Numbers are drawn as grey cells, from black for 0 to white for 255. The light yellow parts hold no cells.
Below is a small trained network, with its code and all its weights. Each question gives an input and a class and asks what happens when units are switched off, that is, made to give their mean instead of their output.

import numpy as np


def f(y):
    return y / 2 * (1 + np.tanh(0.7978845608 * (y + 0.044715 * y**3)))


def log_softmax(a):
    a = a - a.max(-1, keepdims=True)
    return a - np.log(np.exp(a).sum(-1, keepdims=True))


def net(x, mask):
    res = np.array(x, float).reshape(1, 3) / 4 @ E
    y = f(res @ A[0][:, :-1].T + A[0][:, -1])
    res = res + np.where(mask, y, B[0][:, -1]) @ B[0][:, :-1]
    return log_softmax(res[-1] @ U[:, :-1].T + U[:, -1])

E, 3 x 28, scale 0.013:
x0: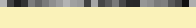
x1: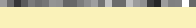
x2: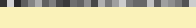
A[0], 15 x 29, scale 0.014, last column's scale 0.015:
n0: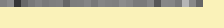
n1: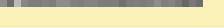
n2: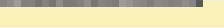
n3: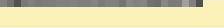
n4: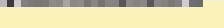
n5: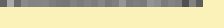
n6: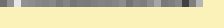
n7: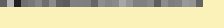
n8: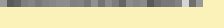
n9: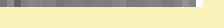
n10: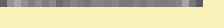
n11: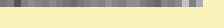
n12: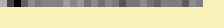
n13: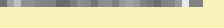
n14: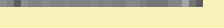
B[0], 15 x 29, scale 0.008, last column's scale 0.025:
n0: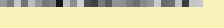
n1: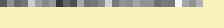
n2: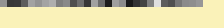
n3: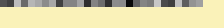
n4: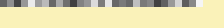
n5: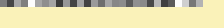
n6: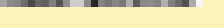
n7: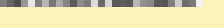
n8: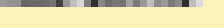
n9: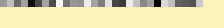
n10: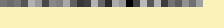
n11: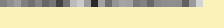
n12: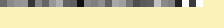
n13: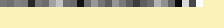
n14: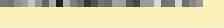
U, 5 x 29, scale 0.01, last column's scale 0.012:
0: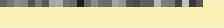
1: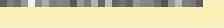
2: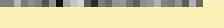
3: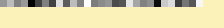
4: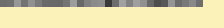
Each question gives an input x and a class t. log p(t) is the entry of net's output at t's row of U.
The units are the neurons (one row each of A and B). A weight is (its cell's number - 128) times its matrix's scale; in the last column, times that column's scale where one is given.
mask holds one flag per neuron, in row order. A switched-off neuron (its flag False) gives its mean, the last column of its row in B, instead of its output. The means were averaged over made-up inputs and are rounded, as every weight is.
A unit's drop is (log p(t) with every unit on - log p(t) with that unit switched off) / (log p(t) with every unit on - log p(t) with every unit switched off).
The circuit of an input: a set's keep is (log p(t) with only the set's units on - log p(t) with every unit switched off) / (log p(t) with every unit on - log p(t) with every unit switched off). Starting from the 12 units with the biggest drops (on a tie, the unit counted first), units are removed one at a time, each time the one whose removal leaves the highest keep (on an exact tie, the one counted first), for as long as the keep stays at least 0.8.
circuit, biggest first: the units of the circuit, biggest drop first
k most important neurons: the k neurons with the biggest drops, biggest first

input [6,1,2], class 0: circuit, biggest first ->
[n12]
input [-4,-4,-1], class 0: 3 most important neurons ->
[n8 n0 n11]
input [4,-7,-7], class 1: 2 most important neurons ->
[n4 n8]
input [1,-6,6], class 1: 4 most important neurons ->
[n5 n8 n11 n0]
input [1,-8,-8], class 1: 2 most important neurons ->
[n4 n8]
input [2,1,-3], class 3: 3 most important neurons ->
[n7 n5 n0]
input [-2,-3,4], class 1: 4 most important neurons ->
[n5 n12 n13 n8]
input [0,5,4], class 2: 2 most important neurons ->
[n0 n4]
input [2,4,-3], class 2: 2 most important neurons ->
[n8 n7]
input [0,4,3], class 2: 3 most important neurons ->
[n0 n4 n11]
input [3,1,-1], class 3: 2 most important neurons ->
[n13 n5]
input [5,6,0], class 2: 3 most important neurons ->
[n8 n13 n0]
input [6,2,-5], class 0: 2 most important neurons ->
[n12 n7]
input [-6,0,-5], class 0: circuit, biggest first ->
[n13]
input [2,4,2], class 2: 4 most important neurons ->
[n0 n4 n13 n3]
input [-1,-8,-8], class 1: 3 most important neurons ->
[n4 n8 n1]
